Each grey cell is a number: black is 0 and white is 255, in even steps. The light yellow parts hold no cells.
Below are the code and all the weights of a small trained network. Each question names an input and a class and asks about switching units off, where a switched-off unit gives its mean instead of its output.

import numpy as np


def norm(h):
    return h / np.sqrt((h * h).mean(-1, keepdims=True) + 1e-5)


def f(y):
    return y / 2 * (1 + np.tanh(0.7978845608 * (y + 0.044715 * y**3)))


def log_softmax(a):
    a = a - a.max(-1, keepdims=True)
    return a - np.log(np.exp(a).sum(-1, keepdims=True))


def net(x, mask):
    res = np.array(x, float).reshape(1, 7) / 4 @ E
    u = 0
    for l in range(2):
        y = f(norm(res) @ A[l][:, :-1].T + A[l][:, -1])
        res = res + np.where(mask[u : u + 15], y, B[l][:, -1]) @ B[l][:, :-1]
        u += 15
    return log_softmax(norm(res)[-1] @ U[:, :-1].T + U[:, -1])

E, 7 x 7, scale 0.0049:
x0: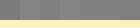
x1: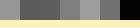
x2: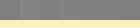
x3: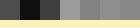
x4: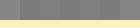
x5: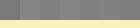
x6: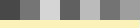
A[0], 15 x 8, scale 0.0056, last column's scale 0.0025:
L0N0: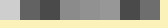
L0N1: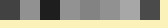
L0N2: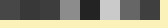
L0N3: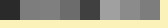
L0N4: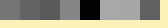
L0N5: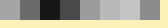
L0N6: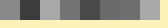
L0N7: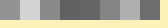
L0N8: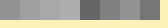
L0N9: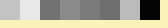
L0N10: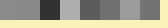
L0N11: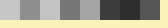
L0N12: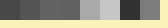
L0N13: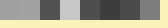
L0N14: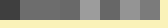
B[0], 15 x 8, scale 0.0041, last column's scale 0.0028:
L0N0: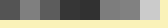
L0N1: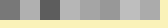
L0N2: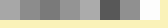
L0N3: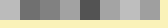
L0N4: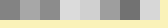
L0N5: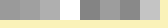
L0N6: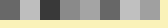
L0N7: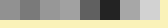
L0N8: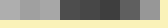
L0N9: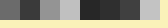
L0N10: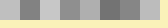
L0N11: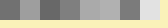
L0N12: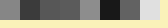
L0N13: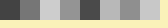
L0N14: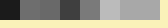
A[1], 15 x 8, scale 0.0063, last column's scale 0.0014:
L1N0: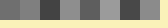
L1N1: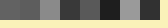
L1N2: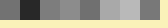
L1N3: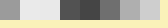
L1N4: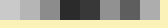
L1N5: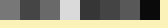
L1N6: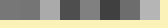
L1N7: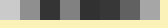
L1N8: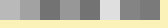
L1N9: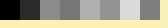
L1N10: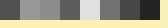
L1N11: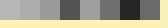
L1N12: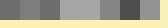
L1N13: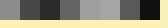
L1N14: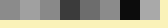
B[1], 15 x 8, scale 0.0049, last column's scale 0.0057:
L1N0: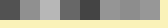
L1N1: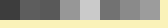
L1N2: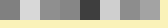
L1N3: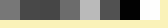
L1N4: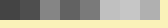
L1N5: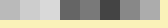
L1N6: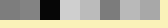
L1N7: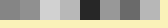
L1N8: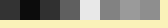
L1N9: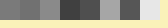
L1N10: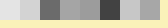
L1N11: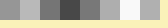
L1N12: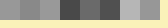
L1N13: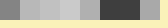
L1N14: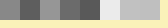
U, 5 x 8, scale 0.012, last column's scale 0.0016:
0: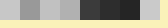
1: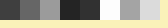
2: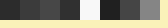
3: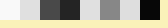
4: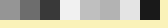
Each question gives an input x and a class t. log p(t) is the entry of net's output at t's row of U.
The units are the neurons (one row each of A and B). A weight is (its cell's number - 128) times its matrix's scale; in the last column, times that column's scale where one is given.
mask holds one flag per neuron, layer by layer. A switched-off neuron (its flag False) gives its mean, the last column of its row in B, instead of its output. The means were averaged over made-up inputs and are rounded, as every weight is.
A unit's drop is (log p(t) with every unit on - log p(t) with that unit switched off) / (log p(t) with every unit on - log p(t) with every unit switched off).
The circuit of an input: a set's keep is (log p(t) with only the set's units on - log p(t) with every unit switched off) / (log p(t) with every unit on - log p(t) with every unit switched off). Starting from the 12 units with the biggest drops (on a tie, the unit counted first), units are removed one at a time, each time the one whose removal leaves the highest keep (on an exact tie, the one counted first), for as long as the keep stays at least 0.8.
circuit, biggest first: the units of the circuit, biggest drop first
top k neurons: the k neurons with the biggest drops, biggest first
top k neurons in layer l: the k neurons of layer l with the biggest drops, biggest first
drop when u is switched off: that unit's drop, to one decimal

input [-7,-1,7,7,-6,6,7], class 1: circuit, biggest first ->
L1N9
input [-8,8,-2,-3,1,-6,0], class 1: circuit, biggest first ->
L1N14; L0N0
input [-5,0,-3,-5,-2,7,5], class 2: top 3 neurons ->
L1N3; L0N7; L0N4
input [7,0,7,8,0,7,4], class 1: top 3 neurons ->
L1N9; L1N2; L1N3
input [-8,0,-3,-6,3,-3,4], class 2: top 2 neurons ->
L1N3; L0N7
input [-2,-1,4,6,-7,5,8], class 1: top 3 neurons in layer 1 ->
L1N9; L1N3; L1N2
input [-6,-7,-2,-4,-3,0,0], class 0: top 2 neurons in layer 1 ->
L1N8; L1N7
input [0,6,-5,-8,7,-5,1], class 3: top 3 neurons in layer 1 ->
L1N10; L1N11; L1N9
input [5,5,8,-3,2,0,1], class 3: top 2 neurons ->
L1N10; L0N11
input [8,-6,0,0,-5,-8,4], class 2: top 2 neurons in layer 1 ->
L1N3; L1N14
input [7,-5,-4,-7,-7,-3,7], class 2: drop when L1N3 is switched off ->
0.3
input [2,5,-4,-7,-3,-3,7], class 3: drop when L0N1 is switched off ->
0.0
